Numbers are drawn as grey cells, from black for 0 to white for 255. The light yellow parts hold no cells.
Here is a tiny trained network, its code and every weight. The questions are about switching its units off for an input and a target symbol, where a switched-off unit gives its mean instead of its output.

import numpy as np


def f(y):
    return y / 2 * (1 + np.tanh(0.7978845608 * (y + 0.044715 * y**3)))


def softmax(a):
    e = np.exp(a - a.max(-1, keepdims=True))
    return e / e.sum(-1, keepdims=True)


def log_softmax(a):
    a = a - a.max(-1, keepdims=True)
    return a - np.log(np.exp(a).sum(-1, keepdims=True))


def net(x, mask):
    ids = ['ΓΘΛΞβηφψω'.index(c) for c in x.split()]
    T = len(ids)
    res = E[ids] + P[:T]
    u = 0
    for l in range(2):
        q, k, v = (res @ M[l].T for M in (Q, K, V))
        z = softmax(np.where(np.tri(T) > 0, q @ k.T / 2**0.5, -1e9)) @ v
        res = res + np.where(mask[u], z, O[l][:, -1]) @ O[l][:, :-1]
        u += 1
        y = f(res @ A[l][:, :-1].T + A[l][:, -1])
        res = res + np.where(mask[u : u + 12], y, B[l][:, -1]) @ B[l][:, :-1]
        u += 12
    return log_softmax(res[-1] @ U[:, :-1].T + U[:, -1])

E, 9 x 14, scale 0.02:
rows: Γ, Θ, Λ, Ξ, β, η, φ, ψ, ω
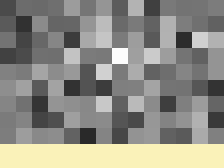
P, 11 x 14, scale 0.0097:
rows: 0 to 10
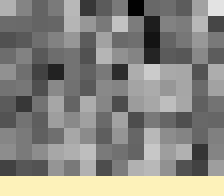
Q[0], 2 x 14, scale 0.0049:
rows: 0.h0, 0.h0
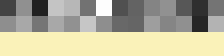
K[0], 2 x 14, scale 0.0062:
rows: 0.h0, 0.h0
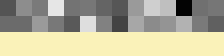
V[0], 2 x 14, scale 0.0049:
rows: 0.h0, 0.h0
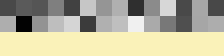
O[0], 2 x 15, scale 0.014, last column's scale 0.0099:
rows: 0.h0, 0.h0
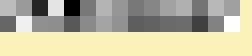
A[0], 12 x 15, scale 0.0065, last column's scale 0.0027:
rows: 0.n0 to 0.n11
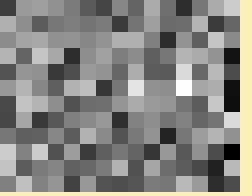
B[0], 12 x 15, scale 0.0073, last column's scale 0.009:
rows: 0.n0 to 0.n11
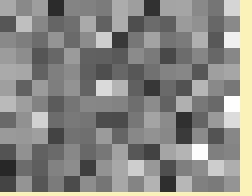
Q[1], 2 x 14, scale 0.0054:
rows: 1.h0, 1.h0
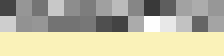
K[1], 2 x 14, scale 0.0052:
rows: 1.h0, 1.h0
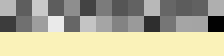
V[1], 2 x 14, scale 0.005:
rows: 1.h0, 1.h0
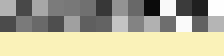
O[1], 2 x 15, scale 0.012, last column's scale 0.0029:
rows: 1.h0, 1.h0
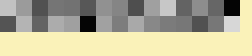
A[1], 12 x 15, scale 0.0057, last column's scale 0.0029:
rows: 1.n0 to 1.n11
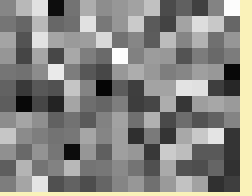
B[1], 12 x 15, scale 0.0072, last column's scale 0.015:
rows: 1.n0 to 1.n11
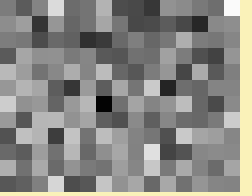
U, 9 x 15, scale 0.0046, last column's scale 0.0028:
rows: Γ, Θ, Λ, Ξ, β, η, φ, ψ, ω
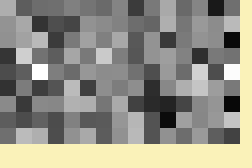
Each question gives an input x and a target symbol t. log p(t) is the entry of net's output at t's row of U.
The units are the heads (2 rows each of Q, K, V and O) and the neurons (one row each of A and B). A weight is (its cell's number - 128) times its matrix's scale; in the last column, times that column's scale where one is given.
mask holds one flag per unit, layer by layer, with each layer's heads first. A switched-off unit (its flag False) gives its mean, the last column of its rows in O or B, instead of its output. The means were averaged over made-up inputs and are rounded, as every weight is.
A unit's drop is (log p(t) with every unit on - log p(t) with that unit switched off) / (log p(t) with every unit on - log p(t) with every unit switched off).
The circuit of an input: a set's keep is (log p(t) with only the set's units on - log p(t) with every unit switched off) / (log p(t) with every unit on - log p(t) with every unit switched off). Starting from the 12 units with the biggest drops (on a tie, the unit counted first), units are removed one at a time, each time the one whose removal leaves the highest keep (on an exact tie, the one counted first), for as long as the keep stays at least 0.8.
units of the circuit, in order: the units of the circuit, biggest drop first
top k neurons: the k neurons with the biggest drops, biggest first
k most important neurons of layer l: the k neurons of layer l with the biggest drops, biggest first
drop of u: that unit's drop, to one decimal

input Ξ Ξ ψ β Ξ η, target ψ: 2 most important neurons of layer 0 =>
(0.n11; 0.n10)
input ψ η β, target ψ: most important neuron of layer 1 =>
(1.n0)
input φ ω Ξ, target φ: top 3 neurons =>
(1.n1; 0.n7; 0.n8)
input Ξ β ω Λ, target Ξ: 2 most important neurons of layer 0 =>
(0.n0; 0.n6)
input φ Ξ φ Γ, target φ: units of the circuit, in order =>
(1.h0; 0.n8; 1.n1)
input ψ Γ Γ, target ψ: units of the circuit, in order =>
(0.h0; 1.h0)
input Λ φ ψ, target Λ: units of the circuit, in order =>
(1.h0; 1.n8; 0.n11; 1.n5)
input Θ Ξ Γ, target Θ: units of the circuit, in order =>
(1.h0; 0.h0)
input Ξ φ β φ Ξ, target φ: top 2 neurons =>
(1.n1; 1.n0)
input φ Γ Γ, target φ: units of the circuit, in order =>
(1.h0; 1.n1)
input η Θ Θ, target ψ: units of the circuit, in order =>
(0.h0; 1.n0; 1.n2)
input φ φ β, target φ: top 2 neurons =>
(1.n1; 0.n8)
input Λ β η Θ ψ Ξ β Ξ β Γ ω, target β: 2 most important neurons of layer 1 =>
(1.n0; 1.n11)
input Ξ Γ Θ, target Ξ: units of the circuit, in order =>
(1.h0)
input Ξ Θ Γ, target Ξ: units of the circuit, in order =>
(1.h0; 0.h0)
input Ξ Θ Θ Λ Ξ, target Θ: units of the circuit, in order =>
(0.h0; 1.h0)
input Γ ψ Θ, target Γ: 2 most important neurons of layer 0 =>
(0.n6; 0.n2)
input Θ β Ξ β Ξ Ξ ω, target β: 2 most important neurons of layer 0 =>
(0.n7; 0.n0)
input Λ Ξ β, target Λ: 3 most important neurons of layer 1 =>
(1.n8; 1.n0; 1.n9)
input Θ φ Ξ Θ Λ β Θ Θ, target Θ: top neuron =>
(1.n7)
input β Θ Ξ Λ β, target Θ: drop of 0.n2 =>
0.3
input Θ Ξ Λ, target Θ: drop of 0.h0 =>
0.2
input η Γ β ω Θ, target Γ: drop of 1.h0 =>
0.4
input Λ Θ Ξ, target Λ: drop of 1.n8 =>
0.4
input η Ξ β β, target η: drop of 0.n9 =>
0.1
